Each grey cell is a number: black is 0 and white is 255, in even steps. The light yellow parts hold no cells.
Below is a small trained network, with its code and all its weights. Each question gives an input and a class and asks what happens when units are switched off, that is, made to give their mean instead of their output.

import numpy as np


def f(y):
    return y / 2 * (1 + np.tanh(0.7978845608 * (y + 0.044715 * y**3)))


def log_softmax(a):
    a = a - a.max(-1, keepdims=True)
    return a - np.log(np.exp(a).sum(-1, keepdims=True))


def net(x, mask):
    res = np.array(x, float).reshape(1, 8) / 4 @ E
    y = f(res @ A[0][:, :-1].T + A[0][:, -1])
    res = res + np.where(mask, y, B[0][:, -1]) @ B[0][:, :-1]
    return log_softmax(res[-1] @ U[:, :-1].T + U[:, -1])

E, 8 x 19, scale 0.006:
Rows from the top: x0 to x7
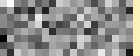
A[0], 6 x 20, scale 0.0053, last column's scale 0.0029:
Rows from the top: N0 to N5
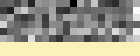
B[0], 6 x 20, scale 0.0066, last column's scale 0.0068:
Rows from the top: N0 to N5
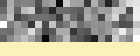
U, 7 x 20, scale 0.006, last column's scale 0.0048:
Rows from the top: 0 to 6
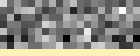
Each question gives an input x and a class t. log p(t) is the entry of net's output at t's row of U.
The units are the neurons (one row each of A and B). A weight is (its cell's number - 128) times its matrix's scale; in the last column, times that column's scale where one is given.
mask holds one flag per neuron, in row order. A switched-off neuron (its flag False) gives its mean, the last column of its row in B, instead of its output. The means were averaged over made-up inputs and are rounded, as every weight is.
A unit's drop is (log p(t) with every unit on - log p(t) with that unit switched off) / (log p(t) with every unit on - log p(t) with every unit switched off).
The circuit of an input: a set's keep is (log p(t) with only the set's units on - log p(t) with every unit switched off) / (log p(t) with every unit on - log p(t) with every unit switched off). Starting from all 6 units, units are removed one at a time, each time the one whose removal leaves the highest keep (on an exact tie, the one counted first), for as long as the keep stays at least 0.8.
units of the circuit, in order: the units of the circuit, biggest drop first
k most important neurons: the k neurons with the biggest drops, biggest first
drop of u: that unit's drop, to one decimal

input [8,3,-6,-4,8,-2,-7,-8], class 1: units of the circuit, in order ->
[N5]
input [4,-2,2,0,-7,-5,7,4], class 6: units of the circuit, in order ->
[N2 N0 N5]
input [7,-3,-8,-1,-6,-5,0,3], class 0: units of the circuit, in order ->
[N3 N1]
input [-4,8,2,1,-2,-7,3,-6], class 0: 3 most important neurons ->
[N3 N0 N4]
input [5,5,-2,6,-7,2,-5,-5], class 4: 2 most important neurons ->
[N3 N0]
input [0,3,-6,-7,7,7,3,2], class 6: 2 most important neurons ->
[N5 N0]
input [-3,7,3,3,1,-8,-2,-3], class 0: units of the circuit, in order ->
[N3 N0]
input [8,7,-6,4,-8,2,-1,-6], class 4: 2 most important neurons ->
[N3 N0]
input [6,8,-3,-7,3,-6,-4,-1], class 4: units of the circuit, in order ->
[N0 N3]
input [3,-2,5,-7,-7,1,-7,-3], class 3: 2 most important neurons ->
[N1 N0]
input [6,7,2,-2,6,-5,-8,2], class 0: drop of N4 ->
0.2
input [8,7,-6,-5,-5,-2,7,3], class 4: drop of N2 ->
0.2
